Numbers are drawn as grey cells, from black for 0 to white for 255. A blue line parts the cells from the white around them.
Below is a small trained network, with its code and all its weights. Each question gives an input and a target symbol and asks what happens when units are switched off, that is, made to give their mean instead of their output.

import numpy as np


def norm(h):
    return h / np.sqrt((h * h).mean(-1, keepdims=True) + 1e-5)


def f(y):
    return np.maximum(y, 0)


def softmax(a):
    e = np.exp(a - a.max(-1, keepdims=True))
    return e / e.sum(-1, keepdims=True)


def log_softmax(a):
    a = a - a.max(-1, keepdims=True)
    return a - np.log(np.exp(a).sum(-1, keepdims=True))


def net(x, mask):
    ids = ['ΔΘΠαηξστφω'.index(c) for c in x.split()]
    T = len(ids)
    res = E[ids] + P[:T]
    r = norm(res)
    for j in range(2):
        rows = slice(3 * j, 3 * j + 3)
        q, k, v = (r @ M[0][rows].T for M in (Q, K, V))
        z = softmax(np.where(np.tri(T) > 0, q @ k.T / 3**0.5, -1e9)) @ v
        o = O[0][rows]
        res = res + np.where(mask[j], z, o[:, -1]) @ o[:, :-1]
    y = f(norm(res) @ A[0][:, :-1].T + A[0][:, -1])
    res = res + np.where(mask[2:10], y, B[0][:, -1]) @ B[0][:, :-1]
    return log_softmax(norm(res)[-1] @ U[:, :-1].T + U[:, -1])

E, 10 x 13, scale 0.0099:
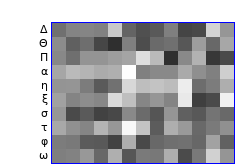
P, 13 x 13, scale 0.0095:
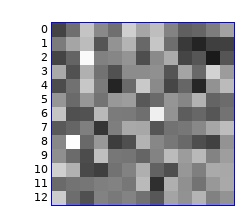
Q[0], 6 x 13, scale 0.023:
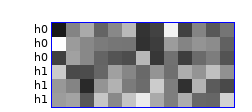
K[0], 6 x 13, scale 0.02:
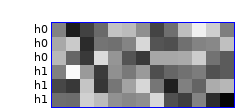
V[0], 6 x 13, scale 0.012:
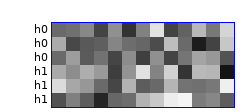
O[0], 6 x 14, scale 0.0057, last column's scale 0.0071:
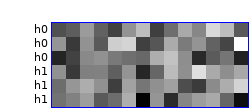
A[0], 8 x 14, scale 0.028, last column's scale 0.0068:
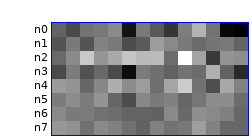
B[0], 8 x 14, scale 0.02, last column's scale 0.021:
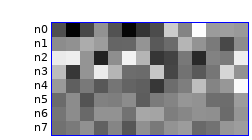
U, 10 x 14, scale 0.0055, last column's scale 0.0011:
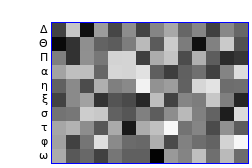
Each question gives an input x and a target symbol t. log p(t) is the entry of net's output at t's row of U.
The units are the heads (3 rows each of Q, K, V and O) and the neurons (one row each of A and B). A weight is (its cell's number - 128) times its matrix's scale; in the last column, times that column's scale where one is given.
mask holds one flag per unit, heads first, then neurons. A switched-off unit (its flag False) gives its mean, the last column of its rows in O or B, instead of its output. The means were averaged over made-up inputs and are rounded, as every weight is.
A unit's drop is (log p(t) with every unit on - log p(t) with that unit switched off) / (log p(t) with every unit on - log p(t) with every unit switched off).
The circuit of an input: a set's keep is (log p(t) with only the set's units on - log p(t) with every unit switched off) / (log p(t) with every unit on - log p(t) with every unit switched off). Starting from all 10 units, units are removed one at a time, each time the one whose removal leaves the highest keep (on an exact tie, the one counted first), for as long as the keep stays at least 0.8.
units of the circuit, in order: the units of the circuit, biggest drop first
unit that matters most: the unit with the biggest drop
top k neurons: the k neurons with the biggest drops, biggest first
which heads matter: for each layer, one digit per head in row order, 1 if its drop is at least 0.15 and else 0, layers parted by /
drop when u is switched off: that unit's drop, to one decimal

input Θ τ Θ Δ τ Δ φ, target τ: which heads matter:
10
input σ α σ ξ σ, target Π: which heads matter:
10
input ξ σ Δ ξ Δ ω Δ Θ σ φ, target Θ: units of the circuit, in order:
(h0, n2, n4, h1)
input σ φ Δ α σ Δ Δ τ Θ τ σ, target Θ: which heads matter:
11
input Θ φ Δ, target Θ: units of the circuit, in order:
(n2, n4, h0)
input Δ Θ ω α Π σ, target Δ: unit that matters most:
n2
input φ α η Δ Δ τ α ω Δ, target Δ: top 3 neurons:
(n2, n5, n4)
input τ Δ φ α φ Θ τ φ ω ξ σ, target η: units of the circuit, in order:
(n2, n6, n4, h1)
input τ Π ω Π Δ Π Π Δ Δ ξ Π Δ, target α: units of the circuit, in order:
(h1, n4)
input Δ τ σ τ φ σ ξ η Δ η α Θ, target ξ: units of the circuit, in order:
(h1, n2, n4)
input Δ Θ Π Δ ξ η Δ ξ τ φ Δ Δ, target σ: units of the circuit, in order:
(h0, n1, n2)
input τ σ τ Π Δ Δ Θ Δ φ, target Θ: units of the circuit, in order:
(h0, n2, n4)
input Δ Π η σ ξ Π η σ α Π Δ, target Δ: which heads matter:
01
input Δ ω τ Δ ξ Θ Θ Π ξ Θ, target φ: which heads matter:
10
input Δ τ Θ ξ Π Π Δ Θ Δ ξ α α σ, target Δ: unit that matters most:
h1
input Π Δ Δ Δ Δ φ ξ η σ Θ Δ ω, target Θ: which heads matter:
11
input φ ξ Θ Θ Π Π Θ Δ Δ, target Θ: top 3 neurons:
(n2, n4, n0)
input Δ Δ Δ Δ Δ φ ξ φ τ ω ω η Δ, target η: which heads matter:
00
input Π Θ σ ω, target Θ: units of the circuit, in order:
(n2, n4, h0)
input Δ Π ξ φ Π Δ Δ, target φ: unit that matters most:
h0
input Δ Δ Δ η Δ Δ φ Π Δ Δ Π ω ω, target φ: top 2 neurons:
(n3, n2)
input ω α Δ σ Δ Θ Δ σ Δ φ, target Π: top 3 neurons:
(n2, n4, n0)
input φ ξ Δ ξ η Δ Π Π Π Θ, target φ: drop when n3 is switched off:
0.5
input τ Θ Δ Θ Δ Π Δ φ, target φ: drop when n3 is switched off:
0.7
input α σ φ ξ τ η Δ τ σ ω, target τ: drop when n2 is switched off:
0.6
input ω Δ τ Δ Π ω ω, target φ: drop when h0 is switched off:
0.7
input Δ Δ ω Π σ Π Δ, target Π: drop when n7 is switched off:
0.0
